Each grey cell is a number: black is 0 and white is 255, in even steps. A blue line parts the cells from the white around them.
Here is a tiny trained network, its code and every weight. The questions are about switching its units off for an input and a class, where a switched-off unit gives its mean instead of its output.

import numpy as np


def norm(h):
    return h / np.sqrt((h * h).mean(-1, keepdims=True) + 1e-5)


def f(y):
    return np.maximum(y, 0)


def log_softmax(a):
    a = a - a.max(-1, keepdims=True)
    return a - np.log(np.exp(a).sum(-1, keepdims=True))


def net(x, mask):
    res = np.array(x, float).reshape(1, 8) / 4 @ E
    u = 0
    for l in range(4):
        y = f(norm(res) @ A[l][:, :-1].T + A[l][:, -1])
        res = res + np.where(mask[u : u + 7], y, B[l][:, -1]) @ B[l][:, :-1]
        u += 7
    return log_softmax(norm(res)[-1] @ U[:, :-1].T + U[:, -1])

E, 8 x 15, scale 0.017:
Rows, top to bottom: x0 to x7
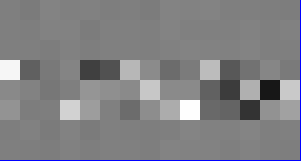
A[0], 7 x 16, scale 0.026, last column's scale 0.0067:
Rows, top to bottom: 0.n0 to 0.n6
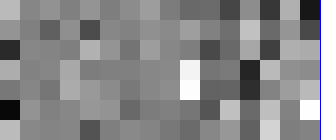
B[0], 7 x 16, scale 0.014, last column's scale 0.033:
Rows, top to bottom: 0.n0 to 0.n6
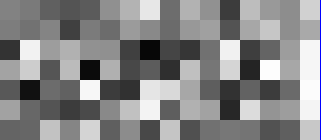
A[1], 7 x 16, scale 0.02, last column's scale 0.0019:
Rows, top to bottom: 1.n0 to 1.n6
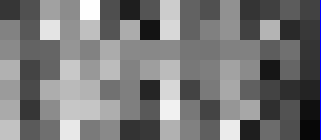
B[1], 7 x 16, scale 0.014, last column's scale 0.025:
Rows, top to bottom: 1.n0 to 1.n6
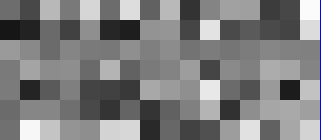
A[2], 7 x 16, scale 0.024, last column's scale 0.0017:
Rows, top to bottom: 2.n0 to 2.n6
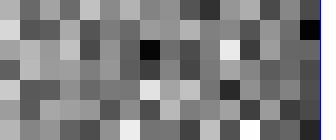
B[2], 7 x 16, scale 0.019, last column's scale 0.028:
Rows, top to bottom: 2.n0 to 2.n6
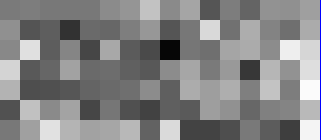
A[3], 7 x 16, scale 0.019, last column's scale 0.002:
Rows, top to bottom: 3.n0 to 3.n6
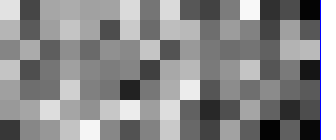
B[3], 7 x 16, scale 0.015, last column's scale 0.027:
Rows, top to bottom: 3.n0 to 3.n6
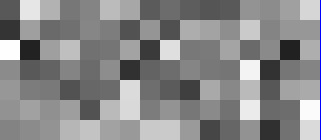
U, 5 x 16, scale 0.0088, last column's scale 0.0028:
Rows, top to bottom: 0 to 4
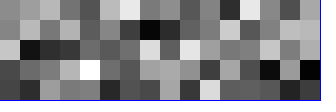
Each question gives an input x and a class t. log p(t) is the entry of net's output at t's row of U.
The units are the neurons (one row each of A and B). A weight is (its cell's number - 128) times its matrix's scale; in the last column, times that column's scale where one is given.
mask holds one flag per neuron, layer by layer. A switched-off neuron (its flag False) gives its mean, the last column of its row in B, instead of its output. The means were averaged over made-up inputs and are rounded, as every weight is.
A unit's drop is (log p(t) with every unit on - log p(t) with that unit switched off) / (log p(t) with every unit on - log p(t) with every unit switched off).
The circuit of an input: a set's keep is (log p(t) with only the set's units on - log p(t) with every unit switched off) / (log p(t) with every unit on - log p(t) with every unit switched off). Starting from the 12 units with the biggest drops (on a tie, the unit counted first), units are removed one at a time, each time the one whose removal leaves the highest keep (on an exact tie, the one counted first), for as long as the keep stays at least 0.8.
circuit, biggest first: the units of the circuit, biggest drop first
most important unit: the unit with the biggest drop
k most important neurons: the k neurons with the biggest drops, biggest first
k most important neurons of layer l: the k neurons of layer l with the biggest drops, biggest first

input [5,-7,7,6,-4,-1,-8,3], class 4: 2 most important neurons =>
0.n6, 1.n1
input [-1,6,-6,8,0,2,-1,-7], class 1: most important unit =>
0.n5
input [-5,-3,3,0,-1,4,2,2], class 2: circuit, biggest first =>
0.n4, 0.n3
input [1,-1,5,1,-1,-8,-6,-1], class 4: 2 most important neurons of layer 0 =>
0.n3, 0.n5
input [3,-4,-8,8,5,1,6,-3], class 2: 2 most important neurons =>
1.n6, 1.n0
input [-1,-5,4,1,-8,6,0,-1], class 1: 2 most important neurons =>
0.n3, 0.n0
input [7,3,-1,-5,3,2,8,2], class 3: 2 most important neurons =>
0.n2, 0.n4
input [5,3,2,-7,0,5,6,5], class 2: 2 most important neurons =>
0.n5, 0.n6
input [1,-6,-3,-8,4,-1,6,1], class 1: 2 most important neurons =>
0.n2, 0.n4
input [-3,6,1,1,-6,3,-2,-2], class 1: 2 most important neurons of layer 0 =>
0.n3, 0.n0
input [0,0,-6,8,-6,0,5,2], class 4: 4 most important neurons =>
0.n6, 1.n1, 0.n2, 1.n4
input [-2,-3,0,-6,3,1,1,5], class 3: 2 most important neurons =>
0.n2, 0.n3
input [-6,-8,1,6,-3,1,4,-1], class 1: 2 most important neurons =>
0.n3, 0.n4
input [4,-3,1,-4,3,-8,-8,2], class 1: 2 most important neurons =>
0.n2, 0.n4
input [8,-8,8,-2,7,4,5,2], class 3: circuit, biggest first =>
0.n4
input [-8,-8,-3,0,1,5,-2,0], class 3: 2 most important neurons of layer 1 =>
1.n6, 1.n0
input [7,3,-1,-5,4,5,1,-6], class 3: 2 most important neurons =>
0.n4, 0.n2
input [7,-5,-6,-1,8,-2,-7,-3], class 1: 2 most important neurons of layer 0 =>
0.n2, 0.n4
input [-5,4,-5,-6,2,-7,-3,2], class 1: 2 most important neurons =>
0.n4, 0.n2
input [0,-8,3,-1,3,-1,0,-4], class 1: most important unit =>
0.n2
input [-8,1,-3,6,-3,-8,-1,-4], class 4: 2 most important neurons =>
0.n5, 0.n3
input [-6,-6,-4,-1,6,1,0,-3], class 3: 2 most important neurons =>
0.n2, 0.n3
